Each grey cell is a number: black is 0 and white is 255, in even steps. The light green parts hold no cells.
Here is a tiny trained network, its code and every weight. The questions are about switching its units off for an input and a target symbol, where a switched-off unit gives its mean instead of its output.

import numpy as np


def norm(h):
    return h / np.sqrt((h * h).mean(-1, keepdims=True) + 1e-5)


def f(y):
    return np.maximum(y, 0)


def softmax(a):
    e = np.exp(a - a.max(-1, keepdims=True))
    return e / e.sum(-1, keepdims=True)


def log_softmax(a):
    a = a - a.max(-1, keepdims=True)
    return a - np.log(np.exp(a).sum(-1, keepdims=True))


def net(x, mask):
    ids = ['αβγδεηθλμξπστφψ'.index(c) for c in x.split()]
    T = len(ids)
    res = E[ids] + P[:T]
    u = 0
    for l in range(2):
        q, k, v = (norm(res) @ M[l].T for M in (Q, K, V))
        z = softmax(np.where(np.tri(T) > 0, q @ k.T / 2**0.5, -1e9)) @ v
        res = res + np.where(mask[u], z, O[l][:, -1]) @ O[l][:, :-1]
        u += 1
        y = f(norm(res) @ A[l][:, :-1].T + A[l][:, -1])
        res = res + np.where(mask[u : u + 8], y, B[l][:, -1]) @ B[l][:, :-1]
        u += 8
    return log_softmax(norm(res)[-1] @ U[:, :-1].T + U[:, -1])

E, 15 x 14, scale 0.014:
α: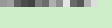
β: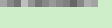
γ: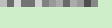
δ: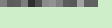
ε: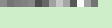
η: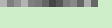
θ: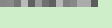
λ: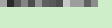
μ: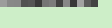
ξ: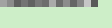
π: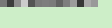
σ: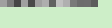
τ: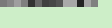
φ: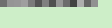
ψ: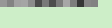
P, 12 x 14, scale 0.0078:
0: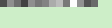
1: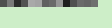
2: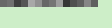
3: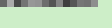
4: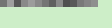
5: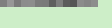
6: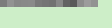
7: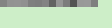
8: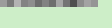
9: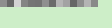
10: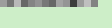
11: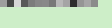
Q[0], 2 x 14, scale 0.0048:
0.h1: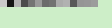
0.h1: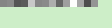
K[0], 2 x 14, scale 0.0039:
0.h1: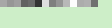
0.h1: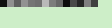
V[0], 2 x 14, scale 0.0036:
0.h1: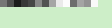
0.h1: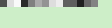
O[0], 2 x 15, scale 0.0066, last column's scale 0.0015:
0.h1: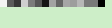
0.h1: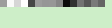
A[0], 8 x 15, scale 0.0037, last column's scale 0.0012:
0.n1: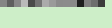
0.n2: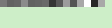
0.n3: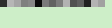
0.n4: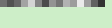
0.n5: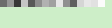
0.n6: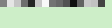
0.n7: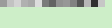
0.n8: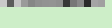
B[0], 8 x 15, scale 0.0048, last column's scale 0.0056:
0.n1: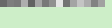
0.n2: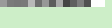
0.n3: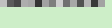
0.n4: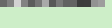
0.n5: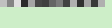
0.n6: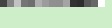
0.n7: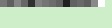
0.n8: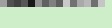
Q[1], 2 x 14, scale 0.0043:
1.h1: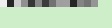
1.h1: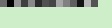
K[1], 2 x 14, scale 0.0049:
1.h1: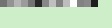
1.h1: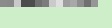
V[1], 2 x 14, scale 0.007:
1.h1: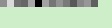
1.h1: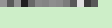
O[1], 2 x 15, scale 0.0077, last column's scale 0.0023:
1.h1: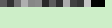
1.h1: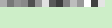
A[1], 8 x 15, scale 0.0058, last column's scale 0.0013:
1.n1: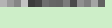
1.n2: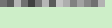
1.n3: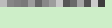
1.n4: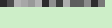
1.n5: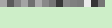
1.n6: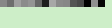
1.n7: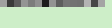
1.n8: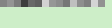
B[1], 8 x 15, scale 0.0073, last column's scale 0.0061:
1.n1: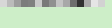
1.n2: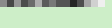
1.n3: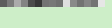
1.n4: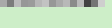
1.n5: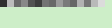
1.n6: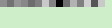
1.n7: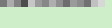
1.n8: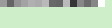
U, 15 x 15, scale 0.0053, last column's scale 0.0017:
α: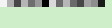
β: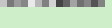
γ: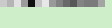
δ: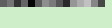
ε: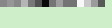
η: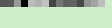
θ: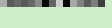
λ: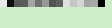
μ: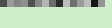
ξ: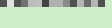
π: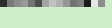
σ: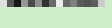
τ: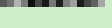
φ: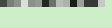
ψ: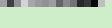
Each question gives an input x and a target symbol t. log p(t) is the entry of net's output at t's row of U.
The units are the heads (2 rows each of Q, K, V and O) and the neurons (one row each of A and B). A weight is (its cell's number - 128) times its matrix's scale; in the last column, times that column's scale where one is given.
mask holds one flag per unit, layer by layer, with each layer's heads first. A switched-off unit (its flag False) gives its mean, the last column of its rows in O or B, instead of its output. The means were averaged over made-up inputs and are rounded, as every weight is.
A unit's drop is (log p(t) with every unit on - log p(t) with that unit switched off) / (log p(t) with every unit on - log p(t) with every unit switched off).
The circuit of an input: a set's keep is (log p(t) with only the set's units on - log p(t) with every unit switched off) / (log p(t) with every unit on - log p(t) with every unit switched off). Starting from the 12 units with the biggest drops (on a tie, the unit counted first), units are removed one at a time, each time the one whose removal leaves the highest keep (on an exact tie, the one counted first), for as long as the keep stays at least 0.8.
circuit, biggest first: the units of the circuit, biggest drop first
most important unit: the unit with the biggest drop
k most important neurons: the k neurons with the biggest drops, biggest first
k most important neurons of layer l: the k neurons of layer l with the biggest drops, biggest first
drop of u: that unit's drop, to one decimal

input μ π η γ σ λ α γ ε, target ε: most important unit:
1.n5
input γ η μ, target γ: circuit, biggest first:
(0.h1; 1.h1)
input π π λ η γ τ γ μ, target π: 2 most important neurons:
(0.n2; 1.n3)
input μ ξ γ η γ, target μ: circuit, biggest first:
(1.h1; 0.n8)
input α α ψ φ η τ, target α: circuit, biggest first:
(0.h1; 1.n1)
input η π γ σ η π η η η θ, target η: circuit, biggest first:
(0.h1; 1.n2)
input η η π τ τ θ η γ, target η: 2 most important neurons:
(1.n2; 1.n4)
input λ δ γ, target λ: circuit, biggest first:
(0.h1; 0.n6)
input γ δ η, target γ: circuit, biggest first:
(1.h1; 0.h1)
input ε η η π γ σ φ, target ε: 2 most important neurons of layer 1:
(1.n5; 1.n8)
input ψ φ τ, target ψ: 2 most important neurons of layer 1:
(1.n4; 1.n6)
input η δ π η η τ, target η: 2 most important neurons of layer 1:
(1.n3; 1.n5)
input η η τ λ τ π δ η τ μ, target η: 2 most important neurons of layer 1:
(1.n3; 1.n2)
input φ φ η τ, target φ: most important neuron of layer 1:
(1.n4)
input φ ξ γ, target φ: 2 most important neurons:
(0.n3; 1.n5)
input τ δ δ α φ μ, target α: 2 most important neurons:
(1.n1; 0.n6)
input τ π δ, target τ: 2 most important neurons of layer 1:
(1.n6; 1.n3)
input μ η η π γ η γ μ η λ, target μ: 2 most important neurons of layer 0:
(0.n7; 0.n3)
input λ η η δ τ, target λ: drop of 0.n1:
0.0
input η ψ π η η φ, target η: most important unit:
0.h1
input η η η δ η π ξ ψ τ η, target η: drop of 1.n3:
0.1
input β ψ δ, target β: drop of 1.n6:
0.4
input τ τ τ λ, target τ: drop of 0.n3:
0.2
